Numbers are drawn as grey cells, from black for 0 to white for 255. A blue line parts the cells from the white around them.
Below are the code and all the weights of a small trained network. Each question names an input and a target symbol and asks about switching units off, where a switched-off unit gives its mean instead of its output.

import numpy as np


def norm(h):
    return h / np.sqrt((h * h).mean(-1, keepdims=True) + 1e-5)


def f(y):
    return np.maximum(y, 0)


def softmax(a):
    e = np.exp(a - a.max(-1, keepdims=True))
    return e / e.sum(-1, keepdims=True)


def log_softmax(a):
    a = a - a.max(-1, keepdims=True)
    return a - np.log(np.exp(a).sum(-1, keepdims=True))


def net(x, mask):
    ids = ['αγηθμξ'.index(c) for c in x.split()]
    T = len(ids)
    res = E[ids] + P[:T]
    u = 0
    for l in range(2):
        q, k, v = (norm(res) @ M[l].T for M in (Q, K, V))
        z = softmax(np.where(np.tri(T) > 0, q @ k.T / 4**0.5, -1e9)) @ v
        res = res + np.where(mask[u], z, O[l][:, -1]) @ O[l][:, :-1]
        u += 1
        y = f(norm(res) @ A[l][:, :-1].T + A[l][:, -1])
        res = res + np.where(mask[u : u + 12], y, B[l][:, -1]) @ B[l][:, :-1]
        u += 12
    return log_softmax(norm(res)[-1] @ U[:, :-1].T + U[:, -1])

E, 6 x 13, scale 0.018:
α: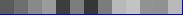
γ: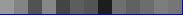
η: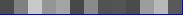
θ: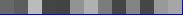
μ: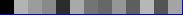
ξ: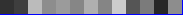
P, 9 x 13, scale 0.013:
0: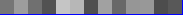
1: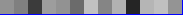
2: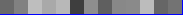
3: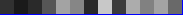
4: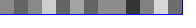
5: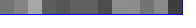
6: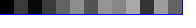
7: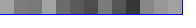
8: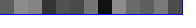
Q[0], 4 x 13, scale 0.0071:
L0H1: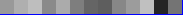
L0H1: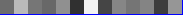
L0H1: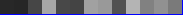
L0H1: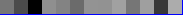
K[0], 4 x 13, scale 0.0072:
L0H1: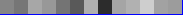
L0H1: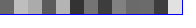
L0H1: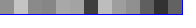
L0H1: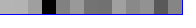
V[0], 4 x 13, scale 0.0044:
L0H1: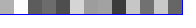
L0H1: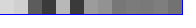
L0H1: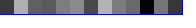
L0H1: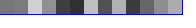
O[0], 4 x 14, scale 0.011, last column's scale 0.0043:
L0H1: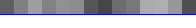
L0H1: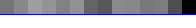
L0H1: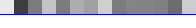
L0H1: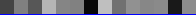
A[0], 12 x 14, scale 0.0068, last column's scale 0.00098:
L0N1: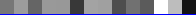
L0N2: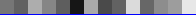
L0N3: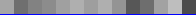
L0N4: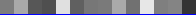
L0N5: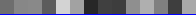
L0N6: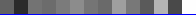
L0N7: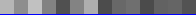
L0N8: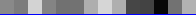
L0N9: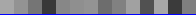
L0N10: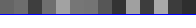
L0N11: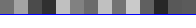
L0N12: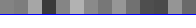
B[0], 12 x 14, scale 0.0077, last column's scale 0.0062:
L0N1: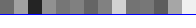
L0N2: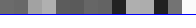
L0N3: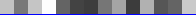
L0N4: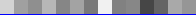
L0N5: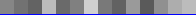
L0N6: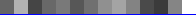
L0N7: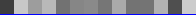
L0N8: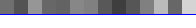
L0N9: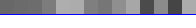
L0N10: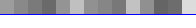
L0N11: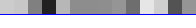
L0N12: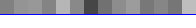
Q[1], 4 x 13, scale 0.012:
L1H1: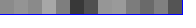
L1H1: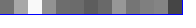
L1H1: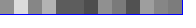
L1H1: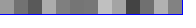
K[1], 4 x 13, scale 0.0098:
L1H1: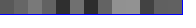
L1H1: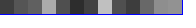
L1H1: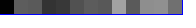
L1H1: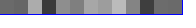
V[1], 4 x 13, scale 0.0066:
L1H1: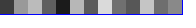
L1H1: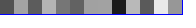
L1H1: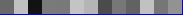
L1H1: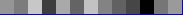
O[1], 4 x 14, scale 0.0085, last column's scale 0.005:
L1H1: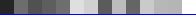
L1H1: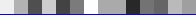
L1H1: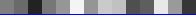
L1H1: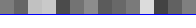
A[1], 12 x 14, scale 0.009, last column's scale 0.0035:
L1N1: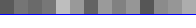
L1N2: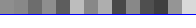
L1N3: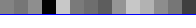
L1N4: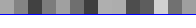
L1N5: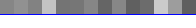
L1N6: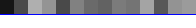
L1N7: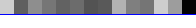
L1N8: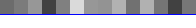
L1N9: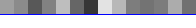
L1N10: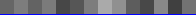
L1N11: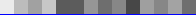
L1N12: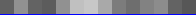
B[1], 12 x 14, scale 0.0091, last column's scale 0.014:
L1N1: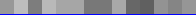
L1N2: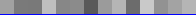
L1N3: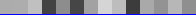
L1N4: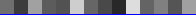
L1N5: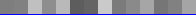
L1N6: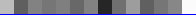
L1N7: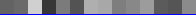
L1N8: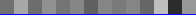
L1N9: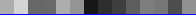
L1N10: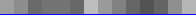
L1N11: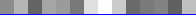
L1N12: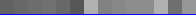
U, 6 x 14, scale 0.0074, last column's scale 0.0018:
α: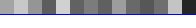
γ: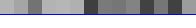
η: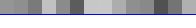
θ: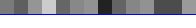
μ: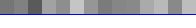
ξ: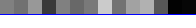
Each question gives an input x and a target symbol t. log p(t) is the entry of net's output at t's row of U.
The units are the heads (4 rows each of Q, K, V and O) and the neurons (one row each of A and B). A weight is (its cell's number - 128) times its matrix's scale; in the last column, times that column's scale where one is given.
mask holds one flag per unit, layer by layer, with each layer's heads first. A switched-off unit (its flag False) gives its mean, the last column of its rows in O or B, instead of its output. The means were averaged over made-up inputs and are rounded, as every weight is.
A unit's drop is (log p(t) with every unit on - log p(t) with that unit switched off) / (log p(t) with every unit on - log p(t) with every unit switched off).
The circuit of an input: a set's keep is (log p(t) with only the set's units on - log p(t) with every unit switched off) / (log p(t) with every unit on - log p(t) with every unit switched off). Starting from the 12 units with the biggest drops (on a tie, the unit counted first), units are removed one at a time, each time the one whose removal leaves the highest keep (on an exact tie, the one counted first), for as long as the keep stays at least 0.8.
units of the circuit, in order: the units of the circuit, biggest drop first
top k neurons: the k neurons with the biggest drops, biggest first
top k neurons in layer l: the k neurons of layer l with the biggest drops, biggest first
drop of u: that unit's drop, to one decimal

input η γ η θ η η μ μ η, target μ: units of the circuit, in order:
(L1H1)
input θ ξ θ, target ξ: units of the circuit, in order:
(L0H1 L0N11)
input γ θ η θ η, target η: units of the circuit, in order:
(L1H1 L1N11)
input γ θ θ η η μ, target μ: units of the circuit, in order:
(L1H1 L0H1)
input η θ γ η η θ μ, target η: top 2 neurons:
(L0N5 L0N3)
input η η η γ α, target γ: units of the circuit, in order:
(L1H1 L1N9)
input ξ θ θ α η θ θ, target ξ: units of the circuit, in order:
(L1H1 L0N11 L0H1)
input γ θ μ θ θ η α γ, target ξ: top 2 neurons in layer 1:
(L1N7 L1N4)
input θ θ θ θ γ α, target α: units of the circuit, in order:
(L1H1 L1N3 L0N10)
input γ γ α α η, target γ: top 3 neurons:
(L1N4 L1N9 L0N1)
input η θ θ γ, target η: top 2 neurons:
(L0N5 L1N11)
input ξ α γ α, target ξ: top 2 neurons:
(L0N11 L1N3)
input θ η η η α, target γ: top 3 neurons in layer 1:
(L1N9 L1N4 L1N1)
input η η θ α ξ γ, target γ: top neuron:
(L1N11)
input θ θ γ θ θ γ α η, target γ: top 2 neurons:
(L1N4 L1N9)
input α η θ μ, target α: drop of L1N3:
0.2
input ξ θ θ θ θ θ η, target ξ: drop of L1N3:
0.3
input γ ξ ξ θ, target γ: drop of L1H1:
0.9
